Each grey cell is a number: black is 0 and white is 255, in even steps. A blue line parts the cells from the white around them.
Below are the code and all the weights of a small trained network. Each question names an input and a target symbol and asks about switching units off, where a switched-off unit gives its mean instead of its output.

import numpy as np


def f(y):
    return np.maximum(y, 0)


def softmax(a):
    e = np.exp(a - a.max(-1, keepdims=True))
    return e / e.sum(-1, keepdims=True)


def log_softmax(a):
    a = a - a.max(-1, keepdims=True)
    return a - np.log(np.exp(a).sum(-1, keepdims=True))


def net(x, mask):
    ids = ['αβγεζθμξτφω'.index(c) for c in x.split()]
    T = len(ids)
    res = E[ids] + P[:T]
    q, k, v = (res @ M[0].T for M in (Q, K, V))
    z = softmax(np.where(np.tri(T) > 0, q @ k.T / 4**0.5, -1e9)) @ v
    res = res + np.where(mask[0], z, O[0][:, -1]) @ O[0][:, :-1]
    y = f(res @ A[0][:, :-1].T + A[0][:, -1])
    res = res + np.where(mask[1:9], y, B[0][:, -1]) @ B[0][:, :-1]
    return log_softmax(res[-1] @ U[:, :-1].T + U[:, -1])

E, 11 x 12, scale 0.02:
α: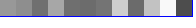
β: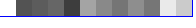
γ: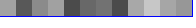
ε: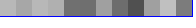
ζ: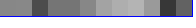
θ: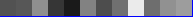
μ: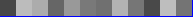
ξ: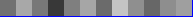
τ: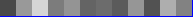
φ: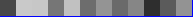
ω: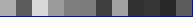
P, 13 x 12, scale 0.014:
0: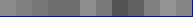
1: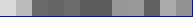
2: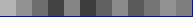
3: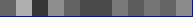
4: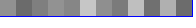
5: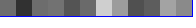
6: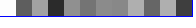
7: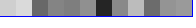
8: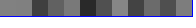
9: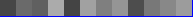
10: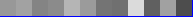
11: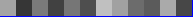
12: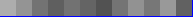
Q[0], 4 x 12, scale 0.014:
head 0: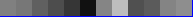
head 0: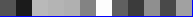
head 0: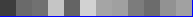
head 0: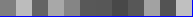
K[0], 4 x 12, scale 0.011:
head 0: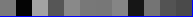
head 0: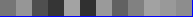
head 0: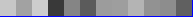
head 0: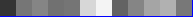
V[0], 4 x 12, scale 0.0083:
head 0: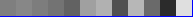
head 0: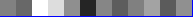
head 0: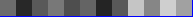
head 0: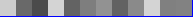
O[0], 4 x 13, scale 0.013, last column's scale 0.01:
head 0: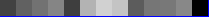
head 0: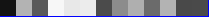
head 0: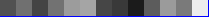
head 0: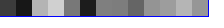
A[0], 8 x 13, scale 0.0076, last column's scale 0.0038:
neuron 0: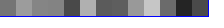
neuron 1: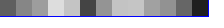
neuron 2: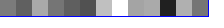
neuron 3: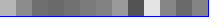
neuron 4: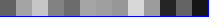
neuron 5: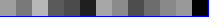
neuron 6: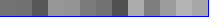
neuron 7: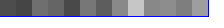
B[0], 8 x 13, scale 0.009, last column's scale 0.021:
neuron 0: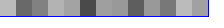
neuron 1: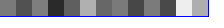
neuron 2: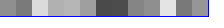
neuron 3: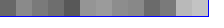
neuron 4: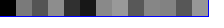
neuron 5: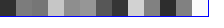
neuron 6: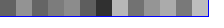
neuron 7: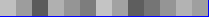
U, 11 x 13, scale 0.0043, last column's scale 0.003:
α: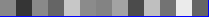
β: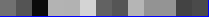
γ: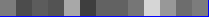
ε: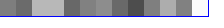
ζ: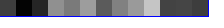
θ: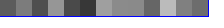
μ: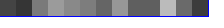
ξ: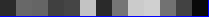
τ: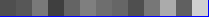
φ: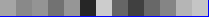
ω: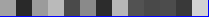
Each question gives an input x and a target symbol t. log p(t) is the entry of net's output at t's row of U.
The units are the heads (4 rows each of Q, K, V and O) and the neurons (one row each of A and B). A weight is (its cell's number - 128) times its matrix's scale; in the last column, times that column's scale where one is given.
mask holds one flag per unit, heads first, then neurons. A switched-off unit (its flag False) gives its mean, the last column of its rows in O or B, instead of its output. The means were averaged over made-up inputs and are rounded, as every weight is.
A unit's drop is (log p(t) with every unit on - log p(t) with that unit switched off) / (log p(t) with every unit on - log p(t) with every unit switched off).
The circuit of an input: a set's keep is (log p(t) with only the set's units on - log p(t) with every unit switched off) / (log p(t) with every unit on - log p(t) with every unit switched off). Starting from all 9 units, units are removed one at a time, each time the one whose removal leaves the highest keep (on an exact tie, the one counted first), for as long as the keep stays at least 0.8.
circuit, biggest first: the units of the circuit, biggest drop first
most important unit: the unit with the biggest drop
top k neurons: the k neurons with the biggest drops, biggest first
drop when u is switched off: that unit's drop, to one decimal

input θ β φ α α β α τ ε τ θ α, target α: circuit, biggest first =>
[head 0; neuron 1]
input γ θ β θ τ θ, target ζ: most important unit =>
neuron 5
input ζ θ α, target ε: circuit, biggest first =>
[neuron 2; head 0]
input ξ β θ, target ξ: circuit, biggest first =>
[neuron 5; head 0]
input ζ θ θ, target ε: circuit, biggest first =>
[head 0; neuron 2]
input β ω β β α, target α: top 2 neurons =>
[neuron 1; neuron 0]
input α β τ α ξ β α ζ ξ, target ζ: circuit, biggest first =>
[neuron 5; head 0]
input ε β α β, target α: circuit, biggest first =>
[head 0; neuron 1; neuron 5]
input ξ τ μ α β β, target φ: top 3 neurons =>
[neuron 5; neuron 6; neuron 3]
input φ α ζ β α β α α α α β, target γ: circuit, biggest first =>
[head 0; neuron 6]
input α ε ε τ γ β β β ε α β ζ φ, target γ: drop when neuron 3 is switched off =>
0.1
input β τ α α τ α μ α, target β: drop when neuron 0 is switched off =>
-0.1
